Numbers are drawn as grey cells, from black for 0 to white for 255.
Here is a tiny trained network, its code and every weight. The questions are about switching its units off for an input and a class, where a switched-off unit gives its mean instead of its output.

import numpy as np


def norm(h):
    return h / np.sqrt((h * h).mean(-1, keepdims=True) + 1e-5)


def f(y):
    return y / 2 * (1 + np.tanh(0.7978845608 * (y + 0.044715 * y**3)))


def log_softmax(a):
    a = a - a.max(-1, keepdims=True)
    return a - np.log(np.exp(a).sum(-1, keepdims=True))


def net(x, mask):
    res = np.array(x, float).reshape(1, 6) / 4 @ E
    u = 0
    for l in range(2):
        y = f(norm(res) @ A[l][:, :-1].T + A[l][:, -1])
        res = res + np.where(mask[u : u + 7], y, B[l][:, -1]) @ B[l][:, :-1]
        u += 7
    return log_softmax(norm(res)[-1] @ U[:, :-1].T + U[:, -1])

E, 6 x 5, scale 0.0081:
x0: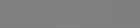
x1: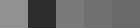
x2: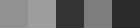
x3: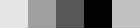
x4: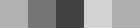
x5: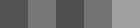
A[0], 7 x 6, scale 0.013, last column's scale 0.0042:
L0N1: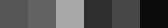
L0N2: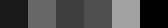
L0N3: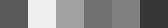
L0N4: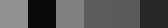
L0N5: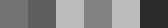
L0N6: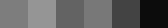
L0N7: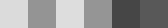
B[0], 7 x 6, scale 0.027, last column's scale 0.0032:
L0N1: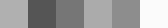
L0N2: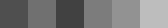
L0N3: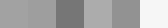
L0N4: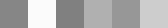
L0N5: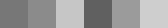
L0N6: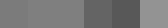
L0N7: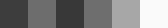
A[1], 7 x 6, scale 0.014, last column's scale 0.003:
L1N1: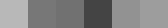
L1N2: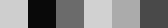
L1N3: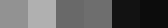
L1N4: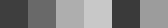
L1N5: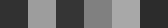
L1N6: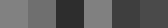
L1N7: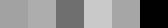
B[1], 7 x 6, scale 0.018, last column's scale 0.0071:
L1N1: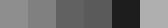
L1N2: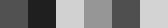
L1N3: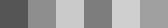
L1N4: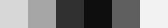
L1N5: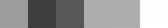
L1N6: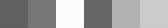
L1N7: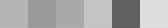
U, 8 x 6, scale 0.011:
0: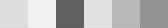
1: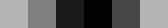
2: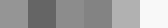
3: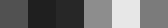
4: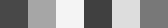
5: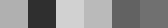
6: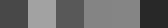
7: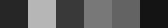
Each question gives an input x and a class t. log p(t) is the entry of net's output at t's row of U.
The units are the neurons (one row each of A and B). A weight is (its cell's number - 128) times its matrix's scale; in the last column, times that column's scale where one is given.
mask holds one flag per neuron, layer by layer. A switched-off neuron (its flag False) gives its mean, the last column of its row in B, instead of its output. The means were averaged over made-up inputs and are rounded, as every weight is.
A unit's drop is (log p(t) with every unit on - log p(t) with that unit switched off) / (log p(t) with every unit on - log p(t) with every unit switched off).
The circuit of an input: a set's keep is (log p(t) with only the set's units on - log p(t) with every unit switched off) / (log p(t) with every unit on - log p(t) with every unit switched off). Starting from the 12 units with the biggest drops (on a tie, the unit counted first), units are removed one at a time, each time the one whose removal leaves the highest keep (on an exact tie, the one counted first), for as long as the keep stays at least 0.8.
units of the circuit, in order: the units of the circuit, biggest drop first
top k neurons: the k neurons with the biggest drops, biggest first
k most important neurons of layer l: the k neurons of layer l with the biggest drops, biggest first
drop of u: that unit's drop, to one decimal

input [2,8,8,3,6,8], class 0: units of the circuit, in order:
(L0N4)
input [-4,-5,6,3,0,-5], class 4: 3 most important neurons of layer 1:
(L1N6, L1N3, L1N4)
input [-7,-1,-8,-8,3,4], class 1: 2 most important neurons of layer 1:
(L1N4, L1N6)
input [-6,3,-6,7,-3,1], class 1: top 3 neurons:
(L1N1, L1N6, L1N2)
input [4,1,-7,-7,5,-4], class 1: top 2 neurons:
(L1N4, L0N1)
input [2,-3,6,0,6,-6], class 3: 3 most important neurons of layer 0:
(L0N7, L0N1, L0N3)
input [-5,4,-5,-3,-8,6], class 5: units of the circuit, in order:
(L0N1, L1N2)
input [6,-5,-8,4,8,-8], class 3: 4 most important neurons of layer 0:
(L0N7, L0N4, L0N3, L0N1)
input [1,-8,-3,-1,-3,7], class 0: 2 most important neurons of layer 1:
(L1N7, L1N2)
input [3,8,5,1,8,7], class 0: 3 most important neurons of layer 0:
(L0N4, L0N1, L0N7)
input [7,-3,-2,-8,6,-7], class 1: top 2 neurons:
(L1N4, L0N1)
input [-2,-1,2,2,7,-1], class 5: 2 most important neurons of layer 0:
(L0N4, L0N7)
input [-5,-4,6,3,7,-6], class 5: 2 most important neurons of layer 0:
(L0N4, L0N2)
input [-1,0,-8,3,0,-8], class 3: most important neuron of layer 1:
(L1N6)
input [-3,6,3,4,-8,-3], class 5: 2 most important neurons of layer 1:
(L1N2, L1N4)
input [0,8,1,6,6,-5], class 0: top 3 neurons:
(L0N4, L0N1, L1N4)
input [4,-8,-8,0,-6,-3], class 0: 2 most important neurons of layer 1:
(L1N2, L1N6)
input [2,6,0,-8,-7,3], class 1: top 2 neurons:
(L1N4, L0N3)
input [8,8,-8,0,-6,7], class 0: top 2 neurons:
(L0N4, L0N1)
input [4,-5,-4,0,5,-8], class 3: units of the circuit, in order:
(L0N7)
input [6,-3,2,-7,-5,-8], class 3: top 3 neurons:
(L0N7, L1N5, L0N5)
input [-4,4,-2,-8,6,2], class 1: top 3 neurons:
(L1N4, L0N1, L0N3)
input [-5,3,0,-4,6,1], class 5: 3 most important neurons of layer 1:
(L1N2, L1N7, L1N1)
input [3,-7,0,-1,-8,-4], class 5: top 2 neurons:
(L0N1, L1N2)
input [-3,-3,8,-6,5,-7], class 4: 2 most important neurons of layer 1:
(L1N6, L1N3)
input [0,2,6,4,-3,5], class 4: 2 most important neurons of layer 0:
(L0N7, L0N6)
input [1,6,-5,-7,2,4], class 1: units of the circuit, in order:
(L1N4)
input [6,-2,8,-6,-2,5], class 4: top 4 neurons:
(L1N6, L1N3, L0N6, L0N7)
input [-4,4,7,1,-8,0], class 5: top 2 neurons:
(L0N1, L1N2)
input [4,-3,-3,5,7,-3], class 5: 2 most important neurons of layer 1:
(L1N2, L1N4)
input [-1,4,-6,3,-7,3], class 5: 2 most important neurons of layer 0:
(L0N1, L0N7)
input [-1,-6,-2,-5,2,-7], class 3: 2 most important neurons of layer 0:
(L0N7, L0N4)
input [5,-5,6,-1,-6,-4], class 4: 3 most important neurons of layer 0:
(L0N6, L0N4, L0N2)
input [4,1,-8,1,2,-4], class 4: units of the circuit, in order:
(L0N5)
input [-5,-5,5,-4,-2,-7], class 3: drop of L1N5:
0.1
